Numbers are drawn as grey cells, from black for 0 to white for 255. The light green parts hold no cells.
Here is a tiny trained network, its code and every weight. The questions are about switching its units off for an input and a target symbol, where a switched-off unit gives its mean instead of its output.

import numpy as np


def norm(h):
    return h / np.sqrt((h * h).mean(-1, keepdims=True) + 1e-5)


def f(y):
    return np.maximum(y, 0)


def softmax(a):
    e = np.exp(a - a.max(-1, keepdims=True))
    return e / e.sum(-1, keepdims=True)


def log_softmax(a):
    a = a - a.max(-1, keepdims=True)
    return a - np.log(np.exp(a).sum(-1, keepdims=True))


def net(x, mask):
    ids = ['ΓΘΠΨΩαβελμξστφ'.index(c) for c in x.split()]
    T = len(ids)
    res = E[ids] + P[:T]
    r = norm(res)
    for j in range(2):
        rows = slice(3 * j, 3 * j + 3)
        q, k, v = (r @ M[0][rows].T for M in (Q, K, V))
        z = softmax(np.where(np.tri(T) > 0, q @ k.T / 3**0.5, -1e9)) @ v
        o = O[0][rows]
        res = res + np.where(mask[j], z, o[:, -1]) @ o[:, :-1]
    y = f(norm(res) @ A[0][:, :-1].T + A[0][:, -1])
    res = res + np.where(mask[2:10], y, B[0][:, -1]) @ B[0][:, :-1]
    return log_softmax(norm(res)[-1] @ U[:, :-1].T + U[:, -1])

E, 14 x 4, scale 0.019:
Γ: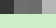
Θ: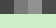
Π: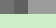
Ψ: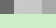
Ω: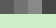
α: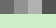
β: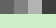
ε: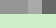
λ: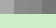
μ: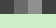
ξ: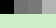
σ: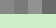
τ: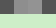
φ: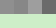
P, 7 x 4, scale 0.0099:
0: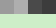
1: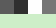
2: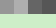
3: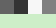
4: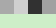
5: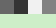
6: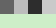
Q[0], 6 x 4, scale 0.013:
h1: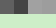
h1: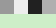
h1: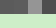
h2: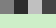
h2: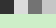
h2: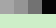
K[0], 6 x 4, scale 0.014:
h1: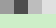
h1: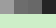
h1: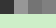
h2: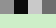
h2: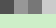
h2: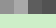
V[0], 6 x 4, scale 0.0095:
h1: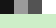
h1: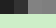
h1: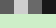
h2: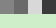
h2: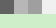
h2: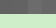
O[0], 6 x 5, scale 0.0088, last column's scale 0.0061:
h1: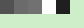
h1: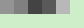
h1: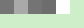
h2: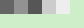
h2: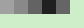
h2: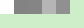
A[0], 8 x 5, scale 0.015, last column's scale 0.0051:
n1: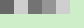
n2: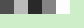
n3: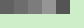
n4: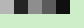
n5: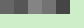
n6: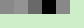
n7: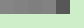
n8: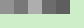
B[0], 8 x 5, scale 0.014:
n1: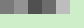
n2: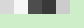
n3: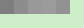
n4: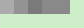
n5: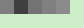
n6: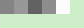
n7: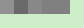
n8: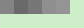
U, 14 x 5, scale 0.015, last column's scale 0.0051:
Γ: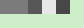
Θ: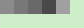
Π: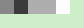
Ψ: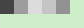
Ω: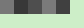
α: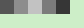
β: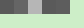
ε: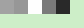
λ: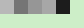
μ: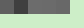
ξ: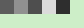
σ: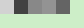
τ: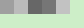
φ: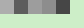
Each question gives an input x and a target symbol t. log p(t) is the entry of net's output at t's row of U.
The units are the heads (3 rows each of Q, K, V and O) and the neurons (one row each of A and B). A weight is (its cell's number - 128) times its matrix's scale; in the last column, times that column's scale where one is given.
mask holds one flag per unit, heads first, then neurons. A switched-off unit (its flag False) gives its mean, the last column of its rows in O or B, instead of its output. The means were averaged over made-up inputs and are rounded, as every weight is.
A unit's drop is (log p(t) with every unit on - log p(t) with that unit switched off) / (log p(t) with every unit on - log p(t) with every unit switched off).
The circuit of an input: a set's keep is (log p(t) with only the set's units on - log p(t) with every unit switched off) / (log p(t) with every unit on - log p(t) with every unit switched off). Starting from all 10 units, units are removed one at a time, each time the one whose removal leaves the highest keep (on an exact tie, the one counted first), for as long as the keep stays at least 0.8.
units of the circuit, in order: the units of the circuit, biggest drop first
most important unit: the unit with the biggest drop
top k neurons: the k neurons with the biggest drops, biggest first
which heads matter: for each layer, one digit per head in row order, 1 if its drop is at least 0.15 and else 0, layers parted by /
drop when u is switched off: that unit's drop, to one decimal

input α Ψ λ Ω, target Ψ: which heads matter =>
01
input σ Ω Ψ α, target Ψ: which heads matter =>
00
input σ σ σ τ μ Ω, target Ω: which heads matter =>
11
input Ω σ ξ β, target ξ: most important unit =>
h1
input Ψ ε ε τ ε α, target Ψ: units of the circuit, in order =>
n2, h1
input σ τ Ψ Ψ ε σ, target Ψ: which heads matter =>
01
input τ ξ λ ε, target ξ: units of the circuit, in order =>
h1, n2
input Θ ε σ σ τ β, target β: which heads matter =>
11
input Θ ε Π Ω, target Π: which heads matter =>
10
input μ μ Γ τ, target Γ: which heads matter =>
10
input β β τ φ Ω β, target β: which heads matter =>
11
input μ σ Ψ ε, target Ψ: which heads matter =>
00
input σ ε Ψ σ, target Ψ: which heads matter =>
00
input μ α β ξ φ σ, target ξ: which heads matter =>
11
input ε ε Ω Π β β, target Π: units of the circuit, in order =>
n2, h1, n1
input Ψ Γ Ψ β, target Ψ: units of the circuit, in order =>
h2, n2
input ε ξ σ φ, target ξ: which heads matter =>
11
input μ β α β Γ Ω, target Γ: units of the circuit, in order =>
h1
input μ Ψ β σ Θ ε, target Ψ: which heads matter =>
01
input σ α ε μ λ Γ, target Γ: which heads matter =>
10
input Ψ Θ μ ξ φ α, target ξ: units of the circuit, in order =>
h1
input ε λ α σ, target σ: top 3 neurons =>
n2, n4, n1
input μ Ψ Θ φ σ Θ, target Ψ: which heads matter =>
11
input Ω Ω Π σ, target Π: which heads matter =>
00
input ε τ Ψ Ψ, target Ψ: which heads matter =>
10
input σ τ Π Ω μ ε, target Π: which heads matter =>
10
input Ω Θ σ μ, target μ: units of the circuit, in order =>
n2, n5
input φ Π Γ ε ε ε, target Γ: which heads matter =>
11
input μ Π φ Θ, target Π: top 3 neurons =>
n2, n1, n6
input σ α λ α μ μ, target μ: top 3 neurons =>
n2, n5, n1
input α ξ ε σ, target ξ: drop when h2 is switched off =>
0.4
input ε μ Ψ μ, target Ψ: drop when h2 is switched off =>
0.1
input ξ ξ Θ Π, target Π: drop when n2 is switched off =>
0.3
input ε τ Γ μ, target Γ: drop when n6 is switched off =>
0.0
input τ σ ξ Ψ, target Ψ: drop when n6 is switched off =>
0.2
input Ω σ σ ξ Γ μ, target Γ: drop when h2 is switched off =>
0.2
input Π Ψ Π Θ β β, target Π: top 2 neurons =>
n2, n6
